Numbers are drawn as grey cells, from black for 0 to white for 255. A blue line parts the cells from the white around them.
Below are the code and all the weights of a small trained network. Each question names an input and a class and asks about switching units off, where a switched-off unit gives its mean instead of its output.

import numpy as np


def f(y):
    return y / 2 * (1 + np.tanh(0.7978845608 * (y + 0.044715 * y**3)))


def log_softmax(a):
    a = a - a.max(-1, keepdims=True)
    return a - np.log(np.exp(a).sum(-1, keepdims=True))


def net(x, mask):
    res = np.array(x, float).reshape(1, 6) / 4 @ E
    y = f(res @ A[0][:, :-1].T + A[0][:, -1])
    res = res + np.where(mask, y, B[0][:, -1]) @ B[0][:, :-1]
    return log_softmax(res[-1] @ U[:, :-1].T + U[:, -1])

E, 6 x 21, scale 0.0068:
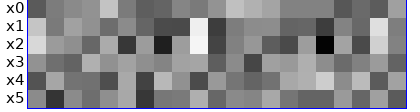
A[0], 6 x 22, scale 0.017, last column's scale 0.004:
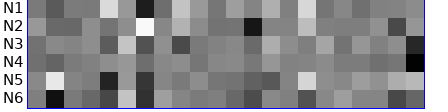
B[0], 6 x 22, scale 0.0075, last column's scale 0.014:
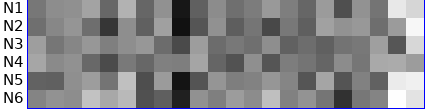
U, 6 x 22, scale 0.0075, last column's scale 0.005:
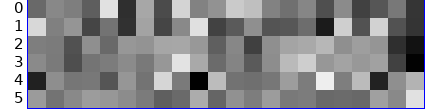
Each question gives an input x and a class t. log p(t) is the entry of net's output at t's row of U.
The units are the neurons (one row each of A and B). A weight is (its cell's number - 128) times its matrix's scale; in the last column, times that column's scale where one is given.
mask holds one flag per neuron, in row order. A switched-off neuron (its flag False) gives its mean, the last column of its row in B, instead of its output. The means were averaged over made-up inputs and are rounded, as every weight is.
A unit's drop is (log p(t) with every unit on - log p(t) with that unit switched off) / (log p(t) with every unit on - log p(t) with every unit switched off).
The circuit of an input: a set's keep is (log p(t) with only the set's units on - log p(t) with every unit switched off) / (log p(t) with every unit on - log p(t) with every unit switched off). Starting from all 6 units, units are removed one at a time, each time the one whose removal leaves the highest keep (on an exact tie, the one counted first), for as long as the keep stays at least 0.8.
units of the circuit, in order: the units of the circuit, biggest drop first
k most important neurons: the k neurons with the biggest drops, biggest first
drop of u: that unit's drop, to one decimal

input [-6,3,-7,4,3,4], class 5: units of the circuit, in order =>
[N6]
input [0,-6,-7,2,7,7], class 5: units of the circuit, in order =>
[N3, N6]
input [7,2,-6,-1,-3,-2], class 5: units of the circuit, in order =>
[N2, N5]
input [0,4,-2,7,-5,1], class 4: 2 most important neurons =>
[N2, N3]
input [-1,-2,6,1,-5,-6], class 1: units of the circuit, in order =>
[N5, N6]
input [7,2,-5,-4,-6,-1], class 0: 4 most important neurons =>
[N2, N5, N1, N6]
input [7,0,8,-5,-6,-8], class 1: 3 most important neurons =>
[N5, N6, N1]
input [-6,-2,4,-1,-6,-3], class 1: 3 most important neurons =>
[N5, N1, N6]
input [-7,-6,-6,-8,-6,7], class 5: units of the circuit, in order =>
[N6, N2]
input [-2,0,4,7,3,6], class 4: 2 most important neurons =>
[N2, N1]
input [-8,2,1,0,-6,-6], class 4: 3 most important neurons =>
[N2, N3, N4]
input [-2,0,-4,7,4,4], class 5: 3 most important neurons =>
[N6, N3, N4]
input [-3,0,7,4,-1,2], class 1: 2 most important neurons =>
[N5, N6]
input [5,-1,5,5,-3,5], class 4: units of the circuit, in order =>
[N1]
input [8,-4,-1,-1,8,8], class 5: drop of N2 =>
0.3
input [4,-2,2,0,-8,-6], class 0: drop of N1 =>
0.1
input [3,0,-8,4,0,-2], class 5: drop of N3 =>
0.2
